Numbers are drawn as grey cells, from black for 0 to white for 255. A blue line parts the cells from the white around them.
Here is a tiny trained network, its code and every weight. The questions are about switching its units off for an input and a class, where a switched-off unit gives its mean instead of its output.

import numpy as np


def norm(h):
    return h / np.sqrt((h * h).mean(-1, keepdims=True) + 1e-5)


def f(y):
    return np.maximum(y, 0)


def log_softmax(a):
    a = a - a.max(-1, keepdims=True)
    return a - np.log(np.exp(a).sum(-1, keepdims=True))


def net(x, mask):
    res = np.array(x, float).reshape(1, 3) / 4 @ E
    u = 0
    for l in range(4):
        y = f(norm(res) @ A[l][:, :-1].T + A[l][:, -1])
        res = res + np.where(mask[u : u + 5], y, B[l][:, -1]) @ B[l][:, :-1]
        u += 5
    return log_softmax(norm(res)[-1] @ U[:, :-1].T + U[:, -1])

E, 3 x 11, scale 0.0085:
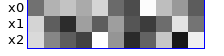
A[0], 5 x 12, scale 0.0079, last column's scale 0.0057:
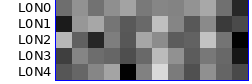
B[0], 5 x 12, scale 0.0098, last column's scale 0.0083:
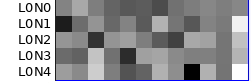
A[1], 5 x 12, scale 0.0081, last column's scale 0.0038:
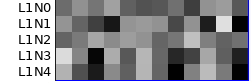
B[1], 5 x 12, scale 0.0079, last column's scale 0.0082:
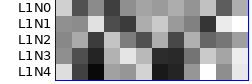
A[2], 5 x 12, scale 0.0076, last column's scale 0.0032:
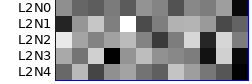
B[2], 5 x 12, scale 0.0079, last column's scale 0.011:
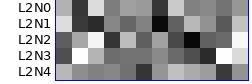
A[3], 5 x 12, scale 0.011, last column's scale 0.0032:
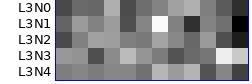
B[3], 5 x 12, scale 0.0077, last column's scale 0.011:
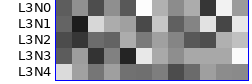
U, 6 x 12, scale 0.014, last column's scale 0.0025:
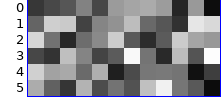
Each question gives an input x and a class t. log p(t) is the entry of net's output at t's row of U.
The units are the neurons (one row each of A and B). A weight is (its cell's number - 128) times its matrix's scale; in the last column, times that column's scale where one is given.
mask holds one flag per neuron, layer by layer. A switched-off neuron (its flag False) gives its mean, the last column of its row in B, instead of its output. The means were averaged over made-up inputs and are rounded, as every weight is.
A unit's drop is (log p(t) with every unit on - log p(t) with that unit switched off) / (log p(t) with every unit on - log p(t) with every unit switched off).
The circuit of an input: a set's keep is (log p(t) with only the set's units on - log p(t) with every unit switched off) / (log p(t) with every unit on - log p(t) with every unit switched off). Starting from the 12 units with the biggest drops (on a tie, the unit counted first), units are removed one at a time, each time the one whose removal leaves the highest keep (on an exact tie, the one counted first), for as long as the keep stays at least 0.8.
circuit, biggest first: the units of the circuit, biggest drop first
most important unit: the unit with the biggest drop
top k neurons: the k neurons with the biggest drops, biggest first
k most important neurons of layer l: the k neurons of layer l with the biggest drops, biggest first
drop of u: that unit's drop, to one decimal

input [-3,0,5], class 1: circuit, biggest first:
(L1N1)
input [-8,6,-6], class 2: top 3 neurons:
(L0N2; L1N3; L1N4)
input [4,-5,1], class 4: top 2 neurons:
(L1N1; L0N1)
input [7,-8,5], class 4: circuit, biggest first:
(L1N1; L2N1)
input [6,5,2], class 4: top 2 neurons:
(L0N2; L1N4)
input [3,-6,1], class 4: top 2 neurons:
(L1N1; L0N1)
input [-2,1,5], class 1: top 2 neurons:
(L1N1; L0N2)
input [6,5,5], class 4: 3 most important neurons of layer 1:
(L1N1; L1N4; L1N3)
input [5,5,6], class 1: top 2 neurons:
(L0N2; L2N2)
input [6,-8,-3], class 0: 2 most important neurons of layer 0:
(L0N1; L0N2)
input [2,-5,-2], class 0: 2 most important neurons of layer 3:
(L3N0; L3N1)
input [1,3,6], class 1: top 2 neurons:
(L0N2; L1N1)
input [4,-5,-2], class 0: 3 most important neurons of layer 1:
(L1N4; L1N3; L1N0)
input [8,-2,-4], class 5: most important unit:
L2N1
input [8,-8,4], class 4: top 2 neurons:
(L1N1; L2N1)
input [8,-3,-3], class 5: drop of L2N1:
0.3
